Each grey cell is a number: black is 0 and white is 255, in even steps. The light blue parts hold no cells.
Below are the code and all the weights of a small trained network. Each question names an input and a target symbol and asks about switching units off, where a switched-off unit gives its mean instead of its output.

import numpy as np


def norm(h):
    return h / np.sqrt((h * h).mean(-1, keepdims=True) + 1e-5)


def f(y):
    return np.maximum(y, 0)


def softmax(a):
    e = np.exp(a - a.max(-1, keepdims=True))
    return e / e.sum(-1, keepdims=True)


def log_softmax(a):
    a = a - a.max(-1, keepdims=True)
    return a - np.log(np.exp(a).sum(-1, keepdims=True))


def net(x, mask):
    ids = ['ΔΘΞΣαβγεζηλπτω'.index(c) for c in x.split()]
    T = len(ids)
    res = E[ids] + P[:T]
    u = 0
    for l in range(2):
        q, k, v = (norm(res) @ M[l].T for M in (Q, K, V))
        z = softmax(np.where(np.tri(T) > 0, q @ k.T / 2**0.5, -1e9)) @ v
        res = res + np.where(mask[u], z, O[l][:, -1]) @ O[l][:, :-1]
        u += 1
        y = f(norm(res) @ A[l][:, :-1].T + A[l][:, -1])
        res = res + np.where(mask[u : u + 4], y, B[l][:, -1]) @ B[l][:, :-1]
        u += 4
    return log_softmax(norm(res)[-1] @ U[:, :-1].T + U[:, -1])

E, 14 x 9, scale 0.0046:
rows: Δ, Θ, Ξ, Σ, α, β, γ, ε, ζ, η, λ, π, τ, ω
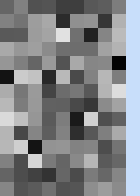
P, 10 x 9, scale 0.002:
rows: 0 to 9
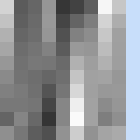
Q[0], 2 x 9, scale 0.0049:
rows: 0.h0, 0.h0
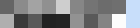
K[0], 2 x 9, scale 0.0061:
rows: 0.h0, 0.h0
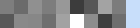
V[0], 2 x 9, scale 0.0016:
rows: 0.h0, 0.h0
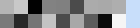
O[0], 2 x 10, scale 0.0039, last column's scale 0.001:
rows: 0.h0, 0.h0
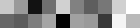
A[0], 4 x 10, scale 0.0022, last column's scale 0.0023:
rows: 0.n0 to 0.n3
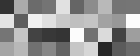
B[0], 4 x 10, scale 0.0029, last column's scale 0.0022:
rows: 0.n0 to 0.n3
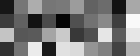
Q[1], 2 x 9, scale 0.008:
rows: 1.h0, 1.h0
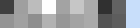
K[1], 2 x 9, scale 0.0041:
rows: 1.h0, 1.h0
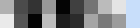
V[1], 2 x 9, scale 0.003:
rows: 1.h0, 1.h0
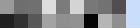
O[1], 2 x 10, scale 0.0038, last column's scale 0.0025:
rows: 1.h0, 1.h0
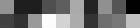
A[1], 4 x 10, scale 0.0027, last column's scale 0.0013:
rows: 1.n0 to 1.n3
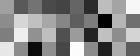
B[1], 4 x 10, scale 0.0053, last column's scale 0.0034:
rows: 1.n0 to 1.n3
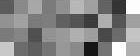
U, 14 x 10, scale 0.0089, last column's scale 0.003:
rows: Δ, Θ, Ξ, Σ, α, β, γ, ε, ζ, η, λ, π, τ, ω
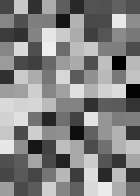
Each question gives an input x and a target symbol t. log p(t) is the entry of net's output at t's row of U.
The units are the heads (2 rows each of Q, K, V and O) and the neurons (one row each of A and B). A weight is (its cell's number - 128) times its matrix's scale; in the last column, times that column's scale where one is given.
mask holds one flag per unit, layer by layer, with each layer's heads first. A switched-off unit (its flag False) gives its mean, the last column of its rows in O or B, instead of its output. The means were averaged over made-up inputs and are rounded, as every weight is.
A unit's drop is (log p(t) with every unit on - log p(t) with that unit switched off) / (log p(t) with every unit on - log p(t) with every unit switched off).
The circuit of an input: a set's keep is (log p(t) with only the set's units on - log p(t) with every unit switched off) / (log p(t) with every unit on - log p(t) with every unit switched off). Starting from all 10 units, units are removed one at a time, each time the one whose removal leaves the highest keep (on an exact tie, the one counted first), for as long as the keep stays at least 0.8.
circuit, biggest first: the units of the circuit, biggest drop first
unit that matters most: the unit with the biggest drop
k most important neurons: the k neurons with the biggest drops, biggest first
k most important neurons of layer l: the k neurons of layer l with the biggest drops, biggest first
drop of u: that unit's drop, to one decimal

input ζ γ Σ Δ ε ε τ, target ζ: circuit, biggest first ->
1.h0, 0.h0, 0.n2
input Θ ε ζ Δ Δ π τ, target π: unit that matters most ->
0.h0
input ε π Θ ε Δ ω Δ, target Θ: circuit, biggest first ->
0.h0, 1.n3, 1.h0
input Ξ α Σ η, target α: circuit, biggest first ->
1.h0, 0.h0
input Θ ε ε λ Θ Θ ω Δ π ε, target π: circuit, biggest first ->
0.h0, 1.n0
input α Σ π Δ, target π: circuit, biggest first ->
0.h0, 1.n0
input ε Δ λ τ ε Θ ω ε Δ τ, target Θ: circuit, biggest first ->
0.h0, 1.n3
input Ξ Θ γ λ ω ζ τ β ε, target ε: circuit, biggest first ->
1.h0, 1.n1
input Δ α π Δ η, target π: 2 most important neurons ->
1.n0, 0.n2
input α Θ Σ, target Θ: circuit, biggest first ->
0.h0, 1.h0
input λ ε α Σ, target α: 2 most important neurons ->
1.n0, 0.n1
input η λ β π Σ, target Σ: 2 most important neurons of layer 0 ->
0.n1, 0.n0
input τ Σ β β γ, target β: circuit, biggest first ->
0.h0, 1.h0
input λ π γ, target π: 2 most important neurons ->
1.n0, 0.n1
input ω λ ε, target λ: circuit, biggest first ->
0.h0
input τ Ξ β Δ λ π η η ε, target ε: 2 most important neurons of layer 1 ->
1.n1, 1.n2
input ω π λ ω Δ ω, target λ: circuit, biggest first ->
1.h0, 1.n3, 0.h0
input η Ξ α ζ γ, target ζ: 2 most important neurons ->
0.n3, 0.n2
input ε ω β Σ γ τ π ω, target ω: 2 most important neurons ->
0.n1, 1.n0
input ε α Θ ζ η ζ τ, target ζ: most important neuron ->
0.n3
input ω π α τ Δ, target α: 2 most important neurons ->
0.n3, 0.n1
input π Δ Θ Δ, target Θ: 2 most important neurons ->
1.n3, 0.n1
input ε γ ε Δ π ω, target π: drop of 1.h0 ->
0.2
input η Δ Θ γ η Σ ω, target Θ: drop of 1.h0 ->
0.0
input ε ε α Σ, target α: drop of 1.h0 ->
0.3
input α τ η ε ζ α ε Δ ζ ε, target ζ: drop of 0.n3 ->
0.0
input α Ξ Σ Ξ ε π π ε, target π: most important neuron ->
0.n3
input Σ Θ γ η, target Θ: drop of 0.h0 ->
1.1
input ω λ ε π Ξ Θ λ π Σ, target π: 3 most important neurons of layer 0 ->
0.n3, 0.n1, 0.n2
